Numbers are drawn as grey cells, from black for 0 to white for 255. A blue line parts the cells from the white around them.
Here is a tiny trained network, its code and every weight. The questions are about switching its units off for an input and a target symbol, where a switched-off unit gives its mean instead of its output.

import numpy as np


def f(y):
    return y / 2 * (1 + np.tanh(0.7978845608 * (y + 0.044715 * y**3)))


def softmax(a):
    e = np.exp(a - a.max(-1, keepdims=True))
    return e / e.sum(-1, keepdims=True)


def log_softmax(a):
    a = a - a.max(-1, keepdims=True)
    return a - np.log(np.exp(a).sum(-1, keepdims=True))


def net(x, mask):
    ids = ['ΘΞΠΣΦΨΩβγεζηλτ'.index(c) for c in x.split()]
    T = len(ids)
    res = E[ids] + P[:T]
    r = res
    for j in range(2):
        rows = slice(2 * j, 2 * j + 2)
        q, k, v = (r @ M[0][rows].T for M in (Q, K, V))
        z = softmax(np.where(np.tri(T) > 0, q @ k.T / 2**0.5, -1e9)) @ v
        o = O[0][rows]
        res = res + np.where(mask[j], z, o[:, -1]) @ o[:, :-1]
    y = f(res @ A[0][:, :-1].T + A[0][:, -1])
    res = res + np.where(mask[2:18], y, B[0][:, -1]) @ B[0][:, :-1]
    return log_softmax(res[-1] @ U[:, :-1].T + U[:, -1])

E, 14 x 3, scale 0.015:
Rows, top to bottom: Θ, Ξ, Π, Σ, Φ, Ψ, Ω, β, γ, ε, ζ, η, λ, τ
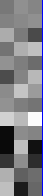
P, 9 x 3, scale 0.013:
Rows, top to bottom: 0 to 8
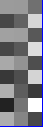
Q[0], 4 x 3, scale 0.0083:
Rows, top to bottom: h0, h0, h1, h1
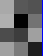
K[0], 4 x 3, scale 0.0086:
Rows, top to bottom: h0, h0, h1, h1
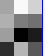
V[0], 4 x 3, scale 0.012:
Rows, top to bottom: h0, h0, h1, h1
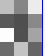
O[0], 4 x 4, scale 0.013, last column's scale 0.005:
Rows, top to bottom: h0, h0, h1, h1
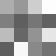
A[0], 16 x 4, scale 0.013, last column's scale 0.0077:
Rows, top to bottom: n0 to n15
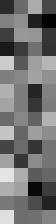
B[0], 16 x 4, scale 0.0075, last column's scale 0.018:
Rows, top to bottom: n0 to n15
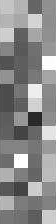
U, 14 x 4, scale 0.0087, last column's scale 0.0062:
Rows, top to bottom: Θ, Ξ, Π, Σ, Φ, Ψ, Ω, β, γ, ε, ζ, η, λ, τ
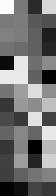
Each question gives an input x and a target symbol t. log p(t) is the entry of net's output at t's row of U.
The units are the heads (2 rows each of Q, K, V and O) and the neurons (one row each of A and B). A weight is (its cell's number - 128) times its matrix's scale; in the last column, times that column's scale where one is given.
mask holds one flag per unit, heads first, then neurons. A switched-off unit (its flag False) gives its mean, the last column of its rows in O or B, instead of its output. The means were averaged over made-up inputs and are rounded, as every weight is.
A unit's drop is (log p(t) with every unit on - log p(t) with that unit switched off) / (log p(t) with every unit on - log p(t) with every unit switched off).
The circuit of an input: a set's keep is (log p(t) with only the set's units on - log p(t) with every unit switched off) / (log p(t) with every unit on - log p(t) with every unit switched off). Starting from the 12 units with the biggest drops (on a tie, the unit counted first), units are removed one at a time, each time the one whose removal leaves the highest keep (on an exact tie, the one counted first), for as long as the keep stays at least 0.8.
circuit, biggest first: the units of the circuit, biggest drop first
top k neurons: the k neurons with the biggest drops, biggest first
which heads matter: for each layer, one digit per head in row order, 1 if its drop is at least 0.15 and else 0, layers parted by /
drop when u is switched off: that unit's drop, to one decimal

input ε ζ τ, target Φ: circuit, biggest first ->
[h1]
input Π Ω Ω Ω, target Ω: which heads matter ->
01
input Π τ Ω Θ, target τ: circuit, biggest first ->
[h1; n4]
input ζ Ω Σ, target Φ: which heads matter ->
11
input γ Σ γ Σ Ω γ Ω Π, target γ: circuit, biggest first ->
[h0; n11]
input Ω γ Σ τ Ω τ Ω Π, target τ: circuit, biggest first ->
[h1; n4]
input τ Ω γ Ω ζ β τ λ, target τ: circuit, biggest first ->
[h1; n4; n9]
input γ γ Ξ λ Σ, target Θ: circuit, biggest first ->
[h1; n12]
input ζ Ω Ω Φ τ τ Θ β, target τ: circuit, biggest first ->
[h1; h0]
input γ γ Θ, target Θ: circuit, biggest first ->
[n12; h1]
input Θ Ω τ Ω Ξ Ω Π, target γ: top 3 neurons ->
[n6; n13; n7]
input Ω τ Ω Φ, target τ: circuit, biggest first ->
[h1; n4]
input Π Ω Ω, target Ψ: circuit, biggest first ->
[h1; n4; n9]
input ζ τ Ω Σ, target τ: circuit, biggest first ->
[h1; h0]
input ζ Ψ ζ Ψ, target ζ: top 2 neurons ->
[n0; n8]
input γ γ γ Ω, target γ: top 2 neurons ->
[n9; n4]
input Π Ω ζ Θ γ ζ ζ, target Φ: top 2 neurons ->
[n1; n8]
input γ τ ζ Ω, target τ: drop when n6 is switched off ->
0.0
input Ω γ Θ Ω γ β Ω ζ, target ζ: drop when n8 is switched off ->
0.3
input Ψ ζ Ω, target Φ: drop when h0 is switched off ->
0.2
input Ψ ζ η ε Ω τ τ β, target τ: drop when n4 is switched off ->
0.2
